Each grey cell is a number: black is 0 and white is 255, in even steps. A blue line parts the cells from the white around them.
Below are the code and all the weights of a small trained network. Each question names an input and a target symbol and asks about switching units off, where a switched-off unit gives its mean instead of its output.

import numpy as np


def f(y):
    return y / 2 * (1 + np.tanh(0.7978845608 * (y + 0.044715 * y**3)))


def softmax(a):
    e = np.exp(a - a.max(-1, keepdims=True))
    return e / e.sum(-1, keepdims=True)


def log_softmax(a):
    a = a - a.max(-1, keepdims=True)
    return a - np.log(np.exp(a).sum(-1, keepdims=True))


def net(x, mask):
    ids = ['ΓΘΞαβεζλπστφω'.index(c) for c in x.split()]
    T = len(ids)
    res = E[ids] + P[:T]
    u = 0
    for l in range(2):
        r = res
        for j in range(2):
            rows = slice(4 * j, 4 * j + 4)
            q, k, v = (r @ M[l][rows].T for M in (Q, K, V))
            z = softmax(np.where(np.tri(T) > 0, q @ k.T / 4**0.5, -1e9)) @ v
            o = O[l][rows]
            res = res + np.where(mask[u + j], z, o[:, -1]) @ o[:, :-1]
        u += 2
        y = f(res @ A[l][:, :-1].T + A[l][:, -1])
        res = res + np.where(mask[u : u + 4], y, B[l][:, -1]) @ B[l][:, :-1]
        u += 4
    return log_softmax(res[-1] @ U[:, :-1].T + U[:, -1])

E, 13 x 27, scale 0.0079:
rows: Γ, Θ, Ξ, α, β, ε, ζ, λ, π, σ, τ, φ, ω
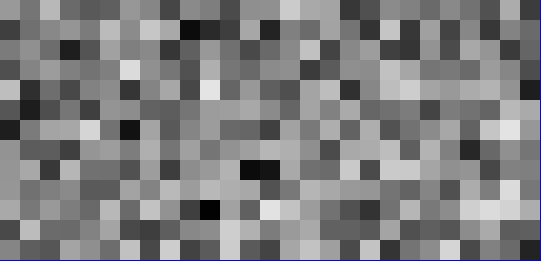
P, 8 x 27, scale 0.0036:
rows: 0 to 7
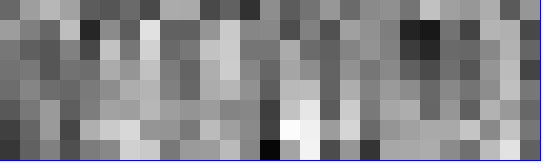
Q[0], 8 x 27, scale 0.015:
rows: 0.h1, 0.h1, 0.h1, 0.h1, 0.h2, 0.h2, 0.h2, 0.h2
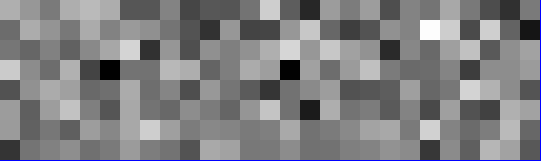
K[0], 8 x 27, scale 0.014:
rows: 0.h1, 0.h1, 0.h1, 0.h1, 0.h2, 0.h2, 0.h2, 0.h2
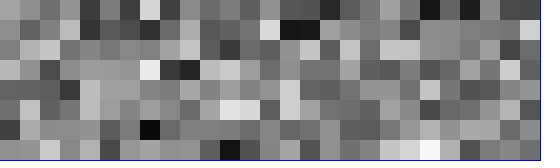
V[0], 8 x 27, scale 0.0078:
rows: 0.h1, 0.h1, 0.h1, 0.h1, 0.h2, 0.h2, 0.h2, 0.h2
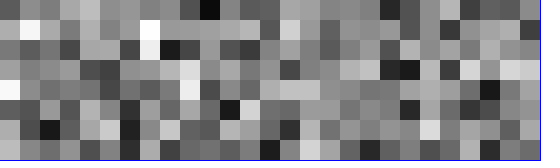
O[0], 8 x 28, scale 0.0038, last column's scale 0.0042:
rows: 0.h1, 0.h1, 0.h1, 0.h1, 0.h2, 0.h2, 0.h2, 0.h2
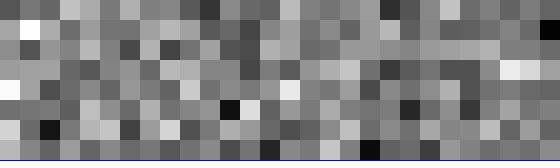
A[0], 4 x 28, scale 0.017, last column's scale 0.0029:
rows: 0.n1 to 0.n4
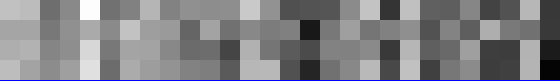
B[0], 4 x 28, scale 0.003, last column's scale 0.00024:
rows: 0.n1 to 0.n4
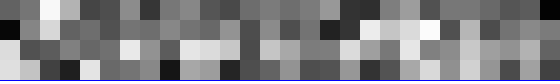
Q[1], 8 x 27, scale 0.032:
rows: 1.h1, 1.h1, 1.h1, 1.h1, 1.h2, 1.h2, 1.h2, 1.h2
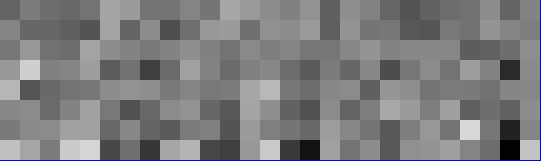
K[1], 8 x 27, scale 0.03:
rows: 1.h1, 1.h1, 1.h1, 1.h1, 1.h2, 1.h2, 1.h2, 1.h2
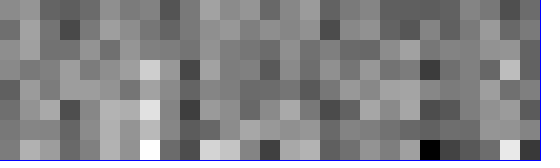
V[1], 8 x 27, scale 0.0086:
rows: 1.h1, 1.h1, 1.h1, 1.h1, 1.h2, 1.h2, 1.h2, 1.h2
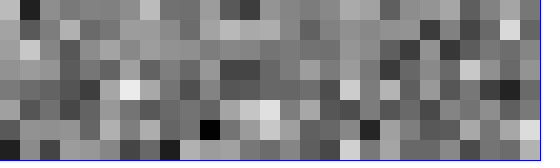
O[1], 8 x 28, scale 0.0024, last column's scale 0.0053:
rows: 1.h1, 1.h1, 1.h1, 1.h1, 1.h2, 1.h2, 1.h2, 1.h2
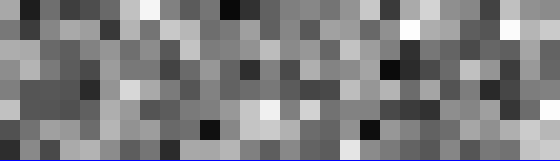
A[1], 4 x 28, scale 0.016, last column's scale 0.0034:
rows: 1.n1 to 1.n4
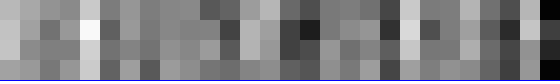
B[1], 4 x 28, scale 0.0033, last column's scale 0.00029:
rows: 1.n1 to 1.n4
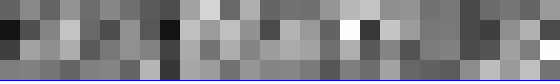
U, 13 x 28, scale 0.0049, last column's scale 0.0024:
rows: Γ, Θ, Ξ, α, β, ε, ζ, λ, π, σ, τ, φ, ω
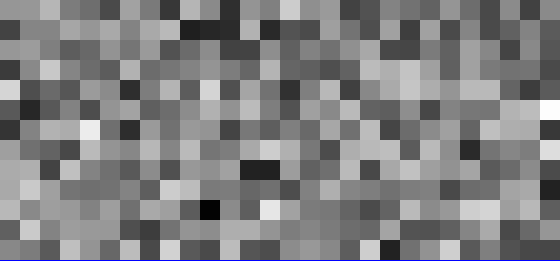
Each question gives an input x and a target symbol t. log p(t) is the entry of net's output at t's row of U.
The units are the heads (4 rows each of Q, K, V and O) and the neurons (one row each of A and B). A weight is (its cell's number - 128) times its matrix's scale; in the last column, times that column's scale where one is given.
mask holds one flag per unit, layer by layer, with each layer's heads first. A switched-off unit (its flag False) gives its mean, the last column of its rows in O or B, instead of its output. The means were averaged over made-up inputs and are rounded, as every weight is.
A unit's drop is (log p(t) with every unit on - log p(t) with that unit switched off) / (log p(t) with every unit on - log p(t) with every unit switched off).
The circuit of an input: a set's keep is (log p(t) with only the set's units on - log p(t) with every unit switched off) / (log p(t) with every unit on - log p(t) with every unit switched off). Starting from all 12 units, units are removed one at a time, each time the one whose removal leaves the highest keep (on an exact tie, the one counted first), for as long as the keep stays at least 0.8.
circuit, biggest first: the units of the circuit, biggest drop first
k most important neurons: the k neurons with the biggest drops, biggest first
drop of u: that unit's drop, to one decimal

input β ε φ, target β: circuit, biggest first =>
[1.h2; 0.h1]
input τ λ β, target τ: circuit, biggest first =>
[1.h2; 0.h2]
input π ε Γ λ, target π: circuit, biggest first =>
[0.h2; 1.h2]
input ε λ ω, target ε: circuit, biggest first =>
[0.h1; 1.h2]
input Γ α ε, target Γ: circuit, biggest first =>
[0.h2; 0.h1]
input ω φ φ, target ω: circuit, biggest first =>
[0.h1; 1.h2]
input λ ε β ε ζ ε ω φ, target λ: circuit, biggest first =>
[0.h2]
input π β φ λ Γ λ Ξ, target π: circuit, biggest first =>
[1.h2; 0.h2]
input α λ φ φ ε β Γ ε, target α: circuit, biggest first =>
[0.h2; 0.h1]
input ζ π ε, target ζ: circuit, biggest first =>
[1.h2; 0.h1]
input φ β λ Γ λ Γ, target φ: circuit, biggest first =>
[1.h1; 0.h1]
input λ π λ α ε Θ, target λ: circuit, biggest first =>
[0.h2; 1.h1]
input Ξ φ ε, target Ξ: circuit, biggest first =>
[1.h1; 0.h1]
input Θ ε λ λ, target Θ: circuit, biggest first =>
[0.h2; 1.h2]
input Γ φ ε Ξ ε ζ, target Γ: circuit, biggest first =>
[0.h2]
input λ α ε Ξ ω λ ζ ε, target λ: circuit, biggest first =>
[0.h2; 0.h1]
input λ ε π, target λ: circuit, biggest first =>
[0.h2; 1.h1]
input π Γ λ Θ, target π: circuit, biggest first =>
[0.h2; 1.h2]
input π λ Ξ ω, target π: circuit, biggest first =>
[1.h2; 0.h2]
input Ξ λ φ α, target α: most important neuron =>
[0.n2]
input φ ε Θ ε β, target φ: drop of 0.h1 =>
0.2
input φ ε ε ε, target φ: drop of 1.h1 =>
0.8
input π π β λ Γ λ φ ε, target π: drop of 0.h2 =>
0.3
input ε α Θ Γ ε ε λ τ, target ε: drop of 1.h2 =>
0.2
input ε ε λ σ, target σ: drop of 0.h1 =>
1.1
